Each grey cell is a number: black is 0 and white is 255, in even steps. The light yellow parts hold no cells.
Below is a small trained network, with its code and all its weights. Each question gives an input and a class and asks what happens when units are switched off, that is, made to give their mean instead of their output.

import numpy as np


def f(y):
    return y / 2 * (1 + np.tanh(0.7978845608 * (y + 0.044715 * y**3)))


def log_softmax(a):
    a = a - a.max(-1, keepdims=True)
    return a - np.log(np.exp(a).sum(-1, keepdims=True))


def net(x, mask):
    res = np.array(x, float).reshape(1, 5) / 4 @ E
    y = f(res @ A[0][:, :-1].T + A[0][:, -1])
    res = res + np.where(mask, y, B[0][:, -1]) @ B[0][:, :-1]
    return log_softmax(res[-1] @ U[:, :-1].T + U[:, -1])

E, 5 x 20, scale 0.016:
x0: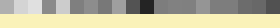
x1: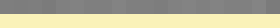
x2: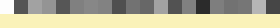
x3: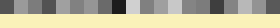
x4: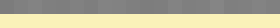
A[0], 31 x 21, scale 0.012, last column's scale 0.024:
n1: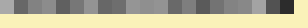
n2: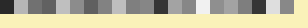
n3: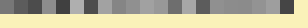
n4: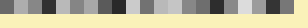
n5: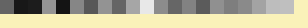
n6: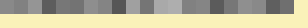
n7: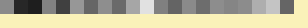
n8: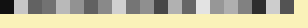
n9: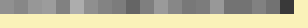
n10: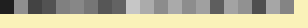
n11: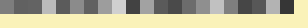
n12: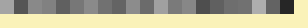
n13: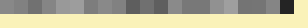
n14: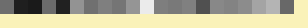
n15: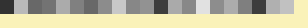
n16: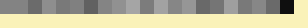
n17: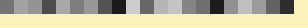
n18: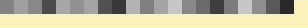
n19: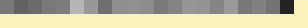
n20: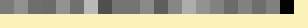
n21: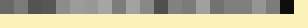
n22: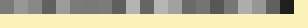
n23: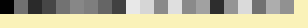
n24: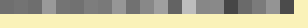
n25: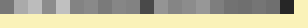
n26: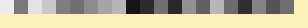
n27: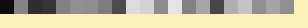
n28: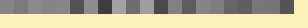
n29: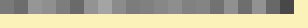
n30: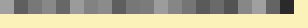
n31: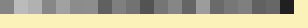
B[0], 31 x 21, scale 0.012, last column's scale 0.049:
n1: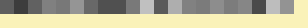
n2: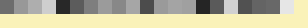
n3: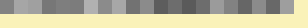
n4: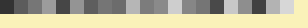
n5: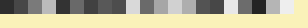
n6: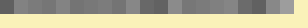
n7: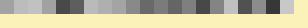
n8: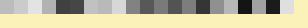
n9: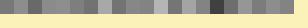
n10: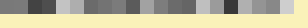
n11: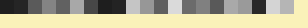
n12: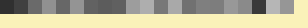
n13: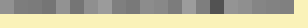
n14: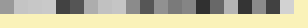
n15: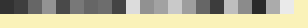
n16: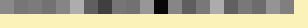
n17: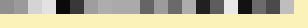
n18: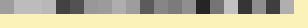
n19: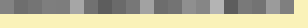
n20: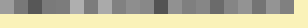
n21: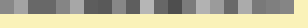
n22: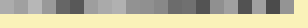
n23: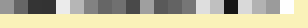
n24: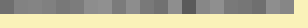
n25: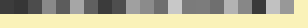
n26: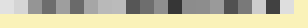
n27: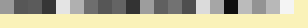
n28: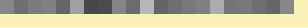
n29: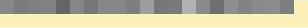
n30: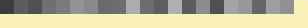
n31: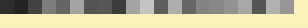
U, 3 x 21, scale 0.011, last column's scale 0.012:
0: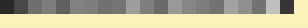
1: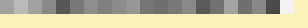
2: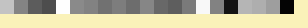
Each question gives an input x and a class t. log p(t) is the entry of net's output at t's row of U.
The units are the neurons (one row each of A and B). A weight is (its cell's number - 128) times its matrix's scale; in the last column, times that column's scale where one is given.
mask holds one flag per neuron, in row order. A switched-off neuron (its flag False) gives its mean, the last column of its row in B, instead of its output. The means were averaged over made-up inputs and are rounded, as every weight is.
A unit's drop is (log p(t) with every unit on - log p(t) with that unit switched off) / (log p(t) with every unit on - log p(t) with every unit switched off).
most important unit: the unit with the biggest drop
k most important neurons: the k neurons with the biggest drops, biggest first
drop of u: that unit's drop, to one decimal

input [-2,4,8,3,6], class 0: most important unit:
n8
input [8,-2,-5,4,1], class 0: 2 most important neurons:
[n31, n25]
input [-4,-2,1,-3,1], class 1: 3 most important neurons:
[n15, n14, n7]
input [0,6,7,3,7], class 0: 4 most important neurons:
[n8, n14, n12, n7]
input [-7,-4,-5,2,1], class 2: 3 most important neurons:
[n23, n27, n10]
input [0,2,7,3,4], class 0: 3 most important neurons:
[n8, n14, n12]
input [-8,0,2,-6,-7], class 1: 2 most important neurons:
[n14, n7]
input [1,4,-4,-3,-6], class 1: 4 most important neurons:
[n8, n5, n27, n4]
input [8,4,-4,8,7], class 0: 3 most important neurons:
[n4, n31, n25]
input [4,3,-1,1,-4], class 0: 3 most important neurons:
[n8, n14, n7]
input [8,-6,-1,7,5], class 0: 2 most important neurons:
[n4, n31]
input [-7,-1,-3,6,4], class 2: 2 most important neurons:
[n23, n27]
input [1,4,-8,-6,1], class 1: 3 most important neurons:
[n8, n2, n5]
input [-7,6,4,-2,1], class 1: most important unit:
n14
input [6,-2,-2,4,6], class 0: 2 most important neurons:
[n26, n14]
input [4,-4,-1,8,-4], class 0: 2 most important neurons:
[n4, n8]
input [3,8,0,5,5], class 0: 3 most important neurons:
[n8, n26, n4]
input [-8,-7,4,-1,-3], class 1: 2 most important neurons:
[n14, n7]
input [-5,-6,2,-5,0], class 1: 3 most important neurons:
[n14, n7, n15]
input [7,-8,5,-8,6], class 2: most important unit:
n26
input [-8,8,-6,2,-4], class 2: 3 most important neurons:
[n23, n27, n10]
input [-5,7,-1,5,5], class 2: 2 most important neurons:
[n23, n27]
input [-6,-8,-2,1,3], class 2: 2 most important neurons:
[n23, n27]
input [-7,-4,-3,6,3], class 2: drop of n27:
0.8
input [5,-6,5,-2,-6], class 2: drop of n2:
0.2
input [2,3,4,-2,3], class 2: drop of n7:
0.1
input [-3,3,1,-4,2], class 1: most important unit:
n15
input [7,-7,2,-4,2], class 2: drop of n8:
0.1
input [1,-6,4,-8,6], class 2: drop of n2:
0.3
